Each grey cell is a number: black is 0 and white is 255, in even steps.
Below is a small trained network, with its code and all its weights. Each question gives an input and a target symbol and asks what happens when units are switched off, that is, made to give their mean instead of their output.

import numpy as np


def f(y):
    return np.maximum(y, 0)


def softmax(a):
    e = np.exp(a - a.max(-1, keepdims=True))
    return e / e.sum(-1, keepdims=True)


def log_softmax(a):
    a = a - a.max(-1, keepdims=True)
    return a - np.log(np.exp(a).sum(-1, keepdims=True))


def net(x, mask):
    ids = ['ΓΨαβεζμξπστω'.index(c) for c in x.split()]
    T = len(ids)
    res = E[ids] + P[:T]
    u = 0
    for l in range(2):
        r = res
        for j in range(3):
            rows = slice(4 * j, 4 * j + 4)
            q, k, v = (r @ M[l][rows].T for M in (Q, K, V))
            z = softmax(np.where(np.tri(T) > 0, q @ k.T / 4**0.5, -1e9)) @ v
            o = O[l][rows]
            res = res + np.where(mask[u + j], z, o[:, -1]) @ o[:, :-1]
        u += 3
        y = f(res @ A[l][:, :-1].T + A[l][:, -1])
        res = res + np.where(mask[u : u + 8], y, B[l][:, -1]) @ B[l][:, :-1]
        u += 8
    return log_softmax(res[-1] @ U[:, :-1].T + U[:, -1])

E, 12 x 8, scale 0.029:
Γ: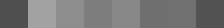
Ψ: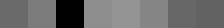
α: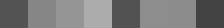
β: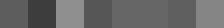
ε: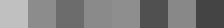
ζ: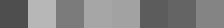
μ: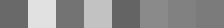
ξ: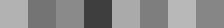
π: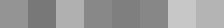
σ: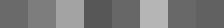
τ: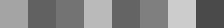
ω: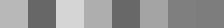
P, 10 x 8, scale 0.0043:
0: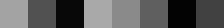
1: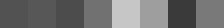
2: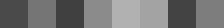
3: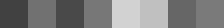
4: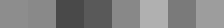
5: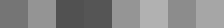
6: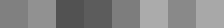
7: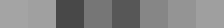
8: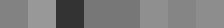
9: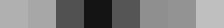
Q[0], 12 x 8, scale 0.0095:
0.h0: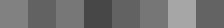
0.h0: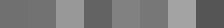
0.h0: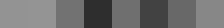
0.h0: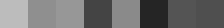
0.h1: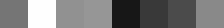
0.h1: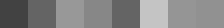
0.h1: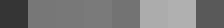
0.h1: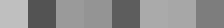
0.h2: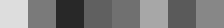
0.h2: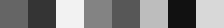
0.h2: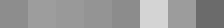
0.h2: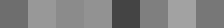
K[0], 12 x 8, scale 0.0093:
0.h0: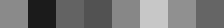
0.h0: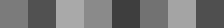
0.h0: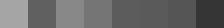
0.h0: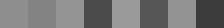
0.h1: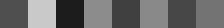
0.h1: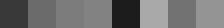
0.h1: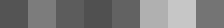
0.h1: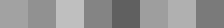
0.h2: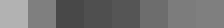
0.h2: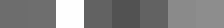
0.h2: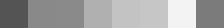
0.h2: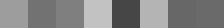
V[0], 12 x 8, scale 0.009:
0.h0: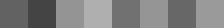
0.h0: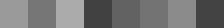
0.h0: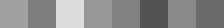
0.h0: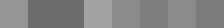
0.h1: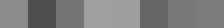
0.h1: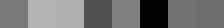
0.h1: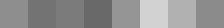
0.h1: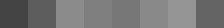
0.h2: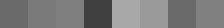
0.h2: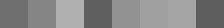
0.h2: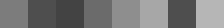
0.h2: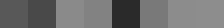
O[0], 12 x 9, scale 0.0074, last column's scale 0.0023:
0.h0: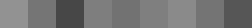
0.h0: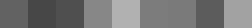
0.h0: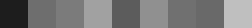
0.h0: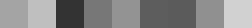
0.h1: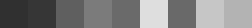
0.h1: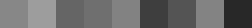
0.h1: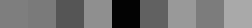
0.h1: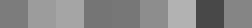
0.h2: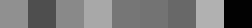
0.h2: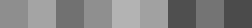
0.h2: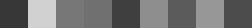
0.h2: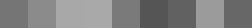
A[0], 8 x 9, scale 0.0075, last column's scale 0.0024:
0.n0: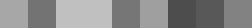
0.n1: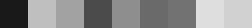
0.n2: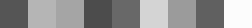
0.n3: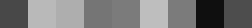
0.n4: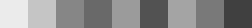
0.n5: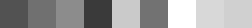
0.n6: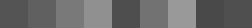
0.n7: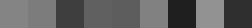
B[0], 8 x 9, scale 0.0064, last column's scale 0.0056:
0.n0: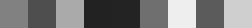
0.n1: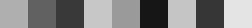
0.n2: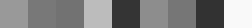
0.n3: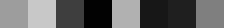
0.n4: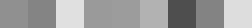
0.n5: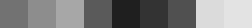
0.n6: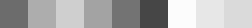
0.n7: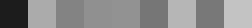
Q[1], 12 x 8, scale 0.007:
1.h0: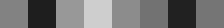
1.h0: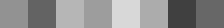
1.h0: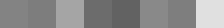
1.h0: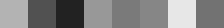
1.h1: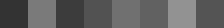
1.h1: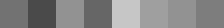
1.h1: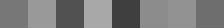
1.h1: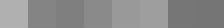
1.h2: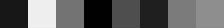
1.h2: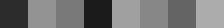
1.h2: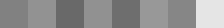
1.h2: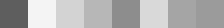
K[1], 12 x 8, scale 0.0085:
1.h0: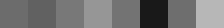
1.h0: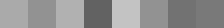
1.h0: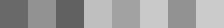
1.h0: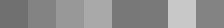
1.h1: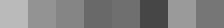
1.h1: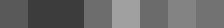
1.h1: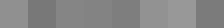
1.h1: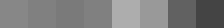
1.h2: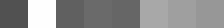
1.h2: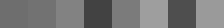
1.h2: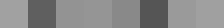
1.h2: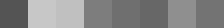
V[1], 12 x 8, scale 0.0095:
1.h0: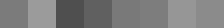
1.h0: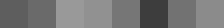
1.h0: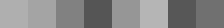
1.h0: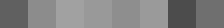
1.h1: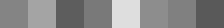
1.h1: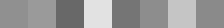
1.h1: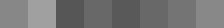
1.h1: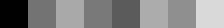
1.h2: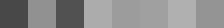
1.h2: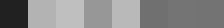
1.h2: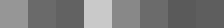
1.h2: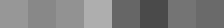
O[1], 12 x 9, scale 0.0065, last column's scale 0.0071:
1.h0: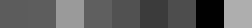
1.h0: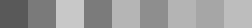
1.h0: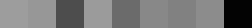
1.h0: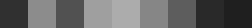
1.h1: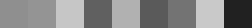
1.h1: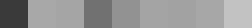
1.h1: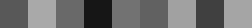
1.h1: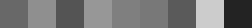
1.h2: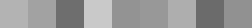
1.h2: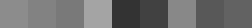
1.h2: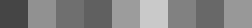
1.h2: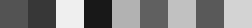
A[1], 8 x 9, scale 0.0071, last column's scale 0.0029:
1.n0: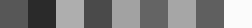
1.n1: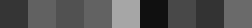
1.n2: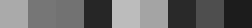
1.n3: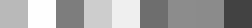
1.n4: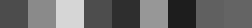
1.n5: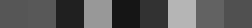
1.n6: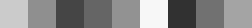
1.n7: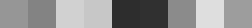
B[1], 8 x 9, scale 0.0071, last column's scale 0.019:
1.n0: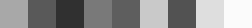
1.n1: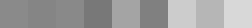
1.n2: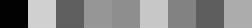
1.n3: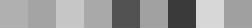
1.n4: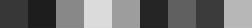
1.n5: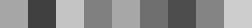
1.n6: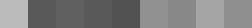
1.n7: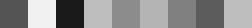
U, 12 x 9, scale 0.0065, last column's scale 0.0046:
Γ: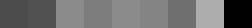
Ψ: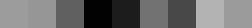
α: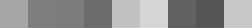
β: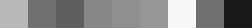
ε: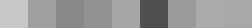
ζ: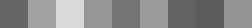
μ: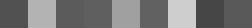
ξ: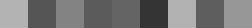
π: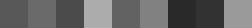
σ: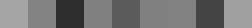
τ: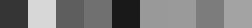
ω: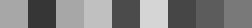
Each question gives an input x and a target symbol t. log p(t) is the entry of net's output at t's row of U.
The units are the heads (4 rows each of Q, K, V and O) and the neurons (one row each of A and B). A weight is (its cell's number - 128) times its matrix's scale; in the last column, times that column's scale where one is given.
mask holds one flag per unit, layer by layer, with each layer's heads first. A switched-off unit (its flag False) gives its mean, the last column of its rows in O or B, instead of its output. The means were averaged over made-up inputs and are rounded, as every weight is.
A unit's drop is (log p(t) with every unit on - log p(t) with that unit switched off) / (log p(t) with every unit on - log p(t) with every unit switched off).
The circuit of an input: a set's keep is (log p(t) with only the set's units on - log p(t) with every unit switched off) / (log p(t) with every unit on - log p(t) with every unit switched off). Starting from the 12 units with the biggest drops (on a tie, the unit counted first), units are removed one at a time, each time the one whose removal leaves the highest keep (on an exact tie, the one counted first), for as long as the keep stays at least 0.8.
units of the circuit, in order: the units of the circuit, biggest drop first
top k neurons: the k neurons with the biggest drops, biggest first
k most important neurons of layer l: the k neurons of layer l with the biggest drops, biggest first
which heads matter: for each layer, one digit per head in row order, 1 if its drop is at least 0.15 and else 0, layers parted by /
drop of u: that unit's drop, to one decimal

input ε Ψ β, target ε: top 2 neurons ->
(0.n1 0.n7)
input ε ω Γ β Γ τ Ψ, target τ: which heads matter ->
111 / 010
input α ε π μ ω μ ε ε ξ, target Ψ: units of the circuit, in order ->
(0.n5)
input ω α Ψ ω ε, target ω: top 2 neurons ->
(0.n0 1.n3)
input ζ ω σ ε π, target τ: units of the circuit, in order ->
(1.n7 0.n5)
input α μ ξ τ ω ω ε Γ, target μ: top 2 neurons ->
(0.n3 1.n1)
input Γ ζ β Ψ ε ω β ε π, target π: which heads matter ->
000 / 100
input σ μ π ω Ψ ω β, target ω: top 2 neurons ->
(1.n5 0.n3)
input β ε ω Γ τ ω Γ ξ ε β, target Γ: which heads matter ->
001 / 100
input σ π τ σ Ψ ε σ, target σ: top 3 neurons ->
(0.n3 0.n7 1.n6)
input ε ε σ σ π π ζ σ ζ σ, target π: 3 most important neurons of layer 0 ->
(0.n3 0.n2 0.n1)
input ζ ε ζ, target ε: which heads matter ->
010 / 000
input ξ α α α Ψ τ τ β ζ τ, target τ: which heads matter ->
001 / 010
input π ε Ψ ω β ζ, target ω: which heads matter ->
011 / 011
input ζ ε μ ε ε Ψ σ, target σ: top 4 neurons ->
(0.n3 0.n7 0.n2 1.n6)
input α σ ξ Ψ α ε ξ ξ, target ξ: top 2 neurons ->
(1.n5 1.n0)
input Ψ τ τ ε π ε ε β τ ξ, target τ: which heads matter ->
111 / 001
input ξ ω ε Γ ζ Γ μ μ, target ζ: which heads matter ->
010 / 000
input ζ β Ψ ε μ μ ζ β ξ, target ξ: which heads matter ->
001 / 110
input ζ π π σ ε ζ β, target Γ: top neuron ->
(0.n1)
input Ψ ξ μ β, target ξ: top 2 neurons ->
(0.n5 0.n7)
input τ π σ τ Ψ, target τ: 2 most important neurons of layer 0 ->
(0.n6 0.n0)
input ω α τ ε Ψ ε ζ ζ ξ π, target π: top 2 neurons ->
(0.n5 1.n4)
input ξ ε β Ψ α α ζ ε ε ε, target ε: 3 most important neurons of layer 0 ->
(0.n7 0.n2 0.n5)
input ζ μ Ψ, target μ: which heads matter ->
001 / 110
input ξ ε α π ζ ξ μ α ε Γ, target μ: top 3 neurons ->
(1.n1 1.n2 0.n3)
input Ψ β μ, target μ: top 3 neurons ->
(0.n1 0.n3 0.n2)
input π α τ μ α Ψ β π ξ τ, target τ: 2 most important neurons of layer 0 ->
(0.n6 0.n1)
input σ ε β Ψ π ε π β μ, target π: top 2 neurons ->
(1.n5 0.n2)
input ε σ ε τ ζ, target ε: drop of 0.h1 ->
0.3
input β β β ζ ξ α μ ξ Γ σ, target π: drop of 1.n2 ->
0.2
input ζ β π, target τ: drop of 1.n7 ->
0.5
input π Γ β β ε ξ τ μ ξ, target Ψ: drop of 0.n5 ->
0.1
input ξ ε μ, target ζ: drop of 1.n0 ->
0.1
